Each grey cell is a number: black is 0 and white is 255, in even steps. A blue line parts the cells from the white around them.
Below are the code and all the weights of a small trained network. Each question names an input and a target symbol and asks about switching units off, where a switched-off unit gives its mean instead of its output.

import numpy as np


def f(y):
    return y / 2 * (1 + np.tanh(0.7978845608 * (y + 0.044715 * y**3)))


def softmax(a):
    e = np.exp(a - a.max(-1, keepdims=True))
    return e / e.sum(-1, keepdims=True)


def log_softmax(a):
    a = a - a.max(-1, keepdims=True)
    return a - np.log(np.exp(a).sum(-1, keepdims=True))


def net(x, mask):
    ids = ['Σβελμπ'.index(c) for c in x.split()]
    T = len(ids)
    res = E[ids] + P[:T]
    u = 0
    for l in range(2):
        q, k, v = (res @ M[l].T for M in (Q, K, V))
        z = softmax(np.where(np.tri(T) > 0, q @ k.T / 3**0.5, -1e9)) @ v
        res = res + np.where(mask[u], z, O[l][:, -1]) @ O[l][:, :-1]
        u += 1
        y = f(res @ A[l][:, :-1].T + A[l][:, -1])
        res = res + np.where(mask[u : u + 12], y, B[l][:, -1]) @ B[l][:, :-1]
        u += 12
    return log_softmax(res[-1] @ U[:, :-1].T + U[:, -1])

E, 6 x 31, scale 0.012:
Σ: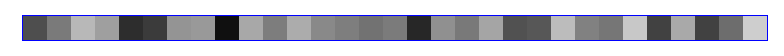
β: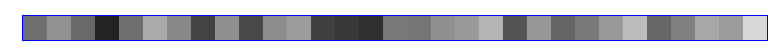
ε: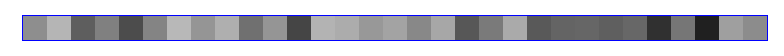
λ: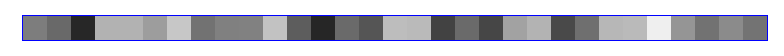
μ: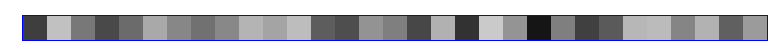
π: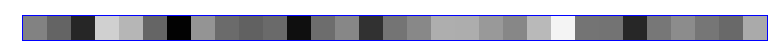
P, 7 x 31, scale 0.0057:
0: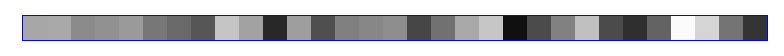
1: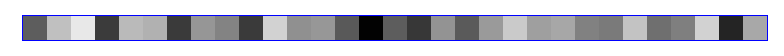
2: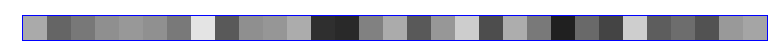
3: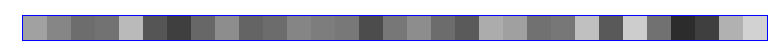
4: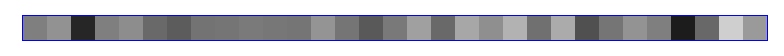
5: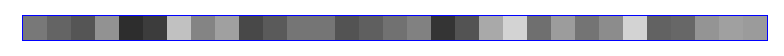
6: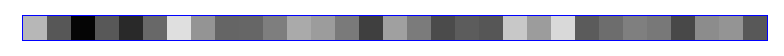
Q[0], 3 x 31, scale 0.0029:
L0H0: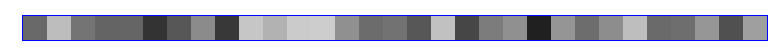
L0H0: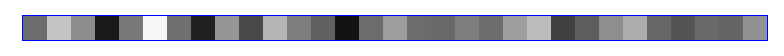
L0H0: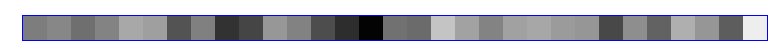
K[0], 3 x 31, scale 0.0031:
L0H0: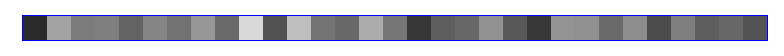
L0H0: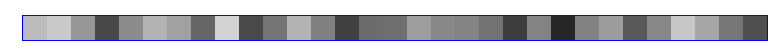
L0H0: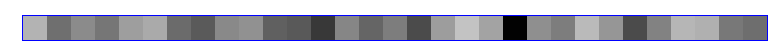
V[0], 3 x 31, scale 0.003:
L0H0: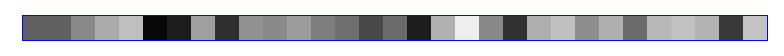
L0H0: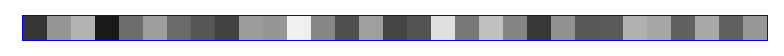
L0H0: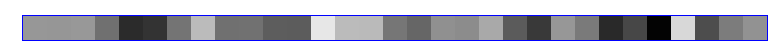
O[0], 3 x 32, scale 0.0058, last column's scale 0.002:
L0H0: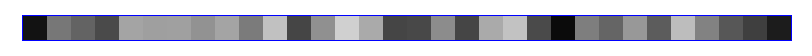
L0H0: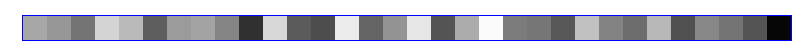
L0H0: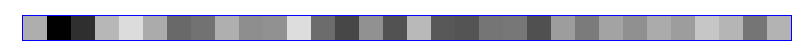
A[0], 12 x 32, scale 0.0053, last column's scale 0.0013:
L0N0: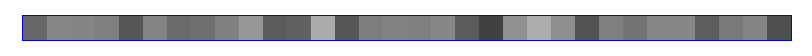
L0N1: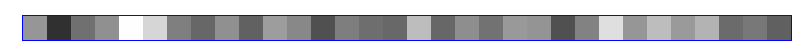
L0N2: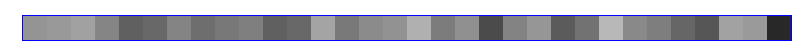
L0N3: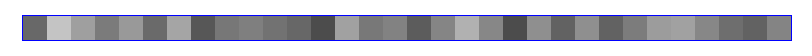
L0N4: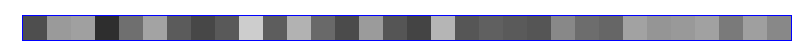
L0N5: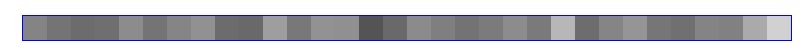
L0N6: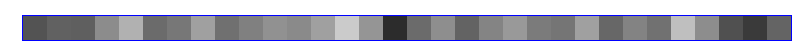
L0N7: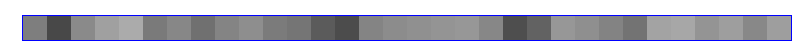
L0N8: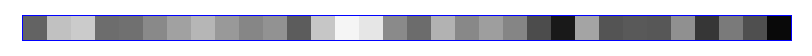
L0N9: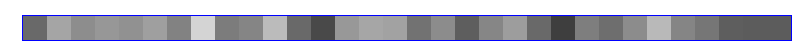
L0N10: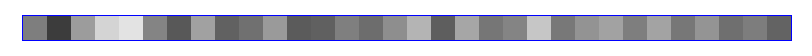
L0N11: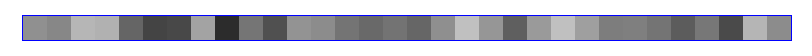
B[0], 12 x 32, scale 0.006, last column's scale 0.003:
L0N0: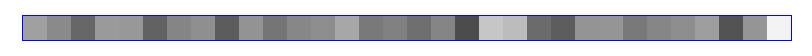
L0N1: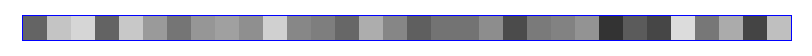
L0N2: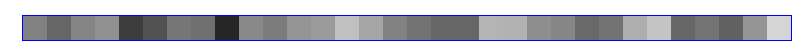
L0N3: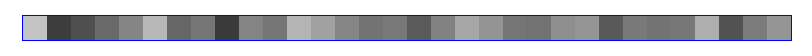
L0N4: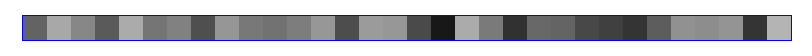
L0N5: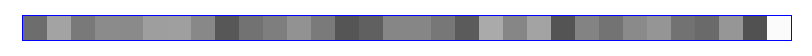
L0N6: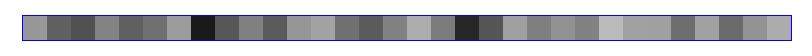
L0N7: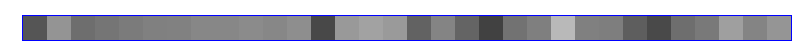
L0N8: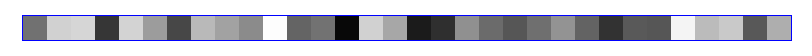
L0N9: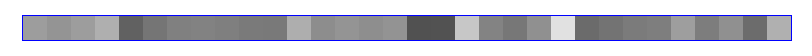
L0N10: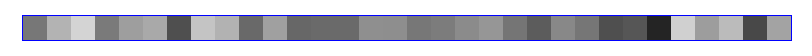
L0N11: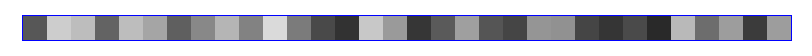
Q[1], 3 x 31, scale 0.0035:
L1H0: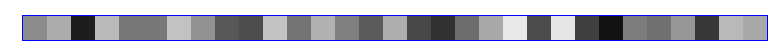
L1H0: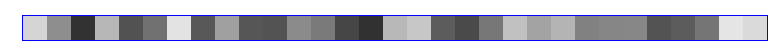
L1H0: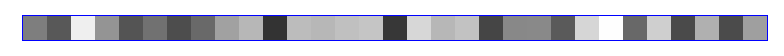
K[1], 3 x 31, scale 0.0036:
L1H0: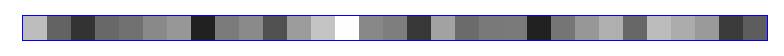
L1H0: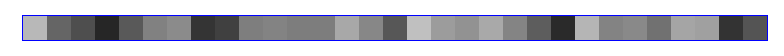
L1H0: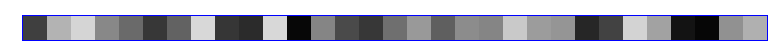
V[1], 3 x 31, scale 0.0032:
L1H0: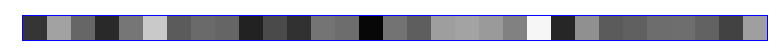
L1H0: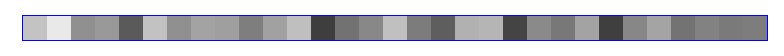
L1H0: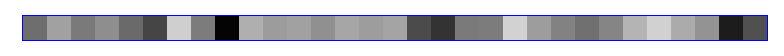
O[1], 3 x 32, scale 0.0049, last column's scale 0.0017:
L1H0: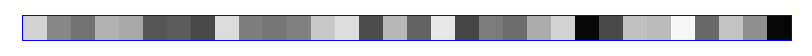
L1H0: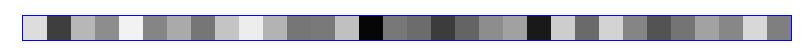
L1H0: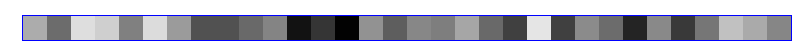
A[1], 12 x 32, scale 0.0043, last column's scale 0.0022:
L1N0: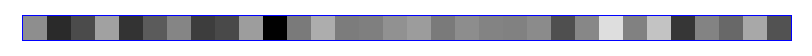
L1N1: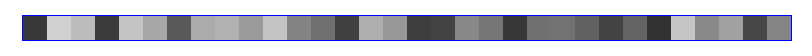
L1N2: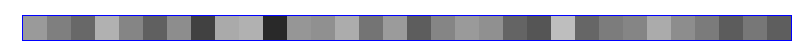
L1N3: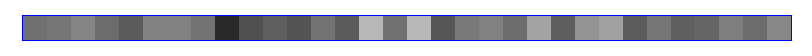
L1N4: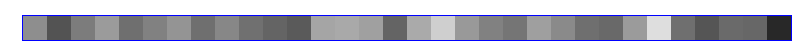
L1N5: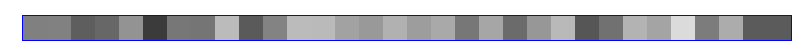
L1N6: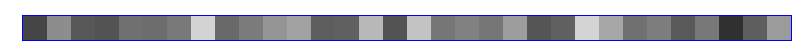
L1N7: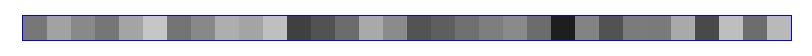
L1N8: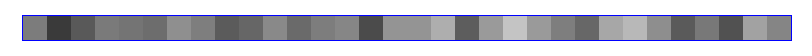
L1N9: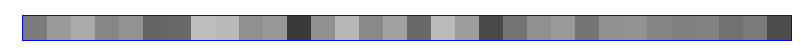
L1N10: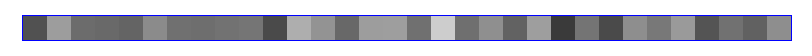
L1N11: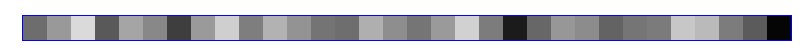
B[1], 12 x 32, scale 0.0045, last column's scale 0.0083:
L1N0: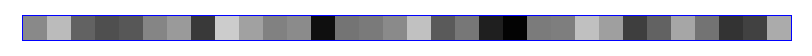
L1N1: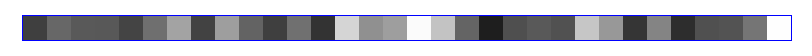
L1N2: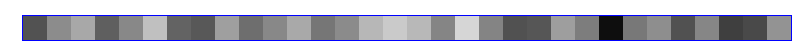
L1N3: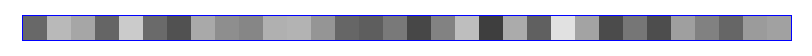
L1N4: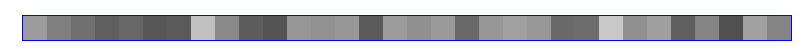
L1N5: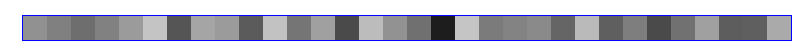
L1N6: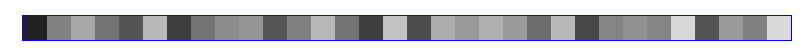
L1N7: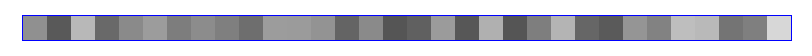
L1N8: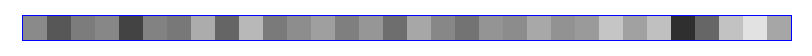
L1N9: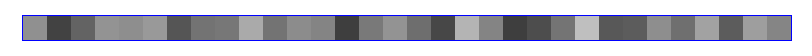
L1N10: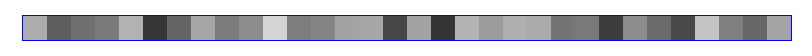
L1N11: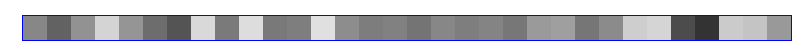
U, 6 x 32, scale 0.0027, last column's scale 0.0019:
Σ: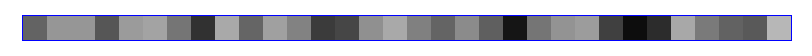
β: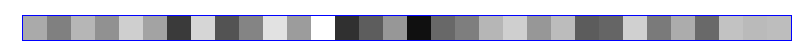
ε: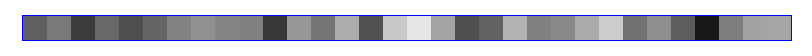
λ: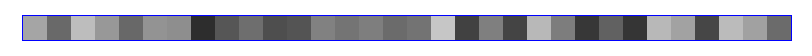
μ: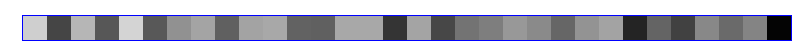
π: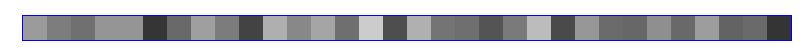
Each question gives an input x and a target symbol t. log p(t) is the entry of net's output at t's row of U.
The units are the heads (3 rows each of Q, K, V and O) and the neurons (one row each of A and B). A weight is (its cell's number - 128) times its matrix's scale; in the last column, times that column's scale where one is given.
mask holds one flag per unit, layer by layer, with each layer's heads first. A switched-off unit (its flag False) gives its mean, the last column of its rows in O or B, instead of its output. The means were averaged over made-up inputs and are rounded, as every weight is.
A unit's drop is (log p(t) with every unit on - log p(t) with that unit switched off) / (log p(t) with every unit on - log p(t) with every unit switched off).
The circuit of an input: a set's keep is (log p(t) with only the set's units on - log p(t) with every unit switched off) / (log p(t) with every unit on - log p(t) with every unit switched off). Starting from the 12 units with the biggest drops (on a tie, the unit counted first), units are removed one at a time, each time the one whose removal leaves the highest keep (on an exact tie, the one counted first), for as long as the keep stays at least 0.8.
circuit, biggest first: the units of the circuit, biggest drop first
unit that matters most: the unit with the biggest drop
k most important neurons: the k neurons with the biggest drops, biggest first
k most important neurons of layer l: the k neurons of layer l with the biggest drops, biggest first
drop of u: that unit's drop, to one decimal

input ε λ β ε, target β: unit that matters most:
L1N1
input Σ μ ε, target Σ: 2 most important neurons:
[L1N1 L0N8]
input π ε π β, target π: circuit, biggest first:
[L0H0 L1H0 L1N10 L0N6]
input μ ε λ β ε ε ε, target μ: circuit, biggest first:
[L1H0 L0H0 L0N9]
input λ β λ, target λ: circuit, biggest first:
[L0H0 L1H0]
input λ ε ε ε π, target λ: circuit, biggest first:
[L0H0 L1H0 L0N3 L1N3]
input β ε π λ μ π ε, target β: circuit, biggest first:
[L1H0 L1N1]
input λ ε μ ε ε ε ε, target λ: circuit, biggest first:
[L1H0 L0H0 L0N3]
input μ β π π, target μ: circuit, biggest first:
[L0H0 L1H0 L0N9]
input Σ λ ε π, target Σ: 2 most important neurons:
[L0N10 L0N11]
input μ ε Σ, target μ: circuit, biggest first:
[L0H0 L1H0]
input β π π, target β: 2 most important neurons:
[L1N1 L0N6]
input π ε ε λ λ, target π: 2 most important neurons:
[L0N6 L1N10]
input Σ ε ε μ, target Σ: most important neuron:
[L1N1]
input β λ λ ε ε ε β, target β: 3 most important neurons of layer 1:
[L1N1 L1N5 L1N0]
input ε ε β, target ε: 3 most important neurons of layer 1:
[L1N1 L1N11 L1N5]
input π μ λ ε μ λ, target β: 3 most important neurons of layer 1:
[L1N1 L1N0 L1N3]
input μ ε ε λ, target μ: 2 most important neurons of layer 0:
[L0N9 L0N8]
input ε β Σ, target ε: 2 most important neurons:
[L1N1 L0N11]
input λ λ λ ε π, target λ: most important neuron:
[L1N5]
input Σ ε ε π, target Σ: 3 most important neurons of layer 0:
[L0N10 L0N1 L0N6]
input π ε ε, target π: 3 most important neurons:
[L1N10 L0N6 L1N6]
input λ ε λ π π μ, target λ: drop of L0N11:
0.1
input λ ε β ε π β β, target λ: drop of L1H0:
0.9
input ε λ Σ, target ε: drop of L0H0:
0.6
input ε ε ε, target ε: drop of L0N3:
0.0
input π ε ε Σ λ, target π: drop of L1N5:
0.1
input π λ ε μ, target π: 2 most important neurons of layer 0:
[L0N6 L0N4]
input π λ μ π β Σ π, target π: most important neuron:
[L1N10]
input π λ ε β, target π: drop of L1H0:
0.7
